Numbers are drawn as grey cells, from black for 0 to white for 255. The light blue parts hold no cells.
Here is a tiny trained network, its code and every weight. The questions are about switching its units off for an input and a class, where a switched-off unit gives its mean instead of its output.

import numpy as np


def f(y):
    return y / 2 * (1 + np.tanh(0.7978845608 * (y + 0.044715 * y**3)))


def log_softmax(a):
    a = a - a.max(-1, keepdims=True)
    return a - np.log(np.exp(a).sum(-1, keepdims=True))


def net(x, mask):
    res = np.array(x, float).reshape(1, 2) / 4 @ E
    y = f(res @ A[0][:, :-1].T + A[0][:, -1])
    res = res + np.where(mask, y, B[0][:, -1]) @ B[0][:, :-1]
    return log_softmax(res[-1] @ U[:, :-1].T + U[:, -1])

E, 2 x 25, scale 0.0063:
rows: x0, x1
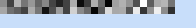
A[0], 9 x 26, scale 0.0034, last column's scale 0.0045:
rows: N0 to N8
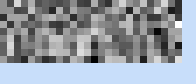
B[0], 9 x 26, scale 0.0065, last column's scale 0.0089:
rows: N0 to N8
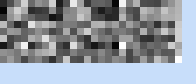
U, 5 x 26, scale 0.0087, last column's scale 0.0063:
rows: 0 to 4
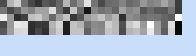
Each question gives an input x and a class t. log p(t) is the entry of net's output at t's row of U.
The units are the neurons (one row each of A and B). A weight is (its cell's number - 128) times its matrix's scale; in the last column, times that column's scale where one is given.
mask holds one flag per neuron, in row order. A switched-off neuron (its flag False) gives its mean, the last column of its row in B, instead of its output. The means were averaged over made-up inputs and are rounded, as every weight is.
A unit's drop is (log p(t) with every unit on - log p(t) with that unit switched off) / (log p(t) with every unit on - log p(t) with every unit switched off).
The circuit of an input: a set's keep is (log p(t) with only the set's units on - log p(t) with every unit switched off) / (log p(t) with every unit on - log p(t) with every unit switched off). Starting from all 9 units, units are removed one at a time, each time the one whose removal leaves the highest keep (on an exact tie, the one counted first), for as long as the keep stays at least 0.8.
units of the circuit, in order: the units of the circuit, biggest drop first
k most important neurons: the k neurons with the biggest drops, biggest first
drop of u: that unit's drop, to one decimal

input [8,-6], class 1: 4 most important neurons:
N0, N3, N8, N1
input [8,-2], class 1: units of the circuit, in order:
N0
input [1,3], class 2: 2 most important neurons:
N2, N6
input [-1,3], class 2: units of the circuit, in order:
N2, N0
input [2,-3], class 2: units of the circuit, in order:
N1, N6
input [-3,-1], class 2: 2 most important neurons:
N0, N1
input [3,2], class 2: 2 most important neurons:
N6, N2
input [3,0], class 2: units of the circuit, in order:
N6, N1
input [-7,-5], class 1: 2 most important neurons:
N5, N8
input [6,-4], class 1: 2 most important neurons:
N0, N3
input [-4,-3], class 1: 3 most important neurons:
N8, N5, N1
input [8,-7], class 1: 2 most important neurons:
N0, N3
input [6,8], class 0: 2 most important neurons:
N8, N1
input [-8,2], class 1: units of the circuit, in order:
N6
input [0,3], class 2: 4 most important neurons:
N2, N6, N0, N4
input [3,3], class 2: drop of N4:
0.1
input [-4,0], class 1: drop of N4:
0.2
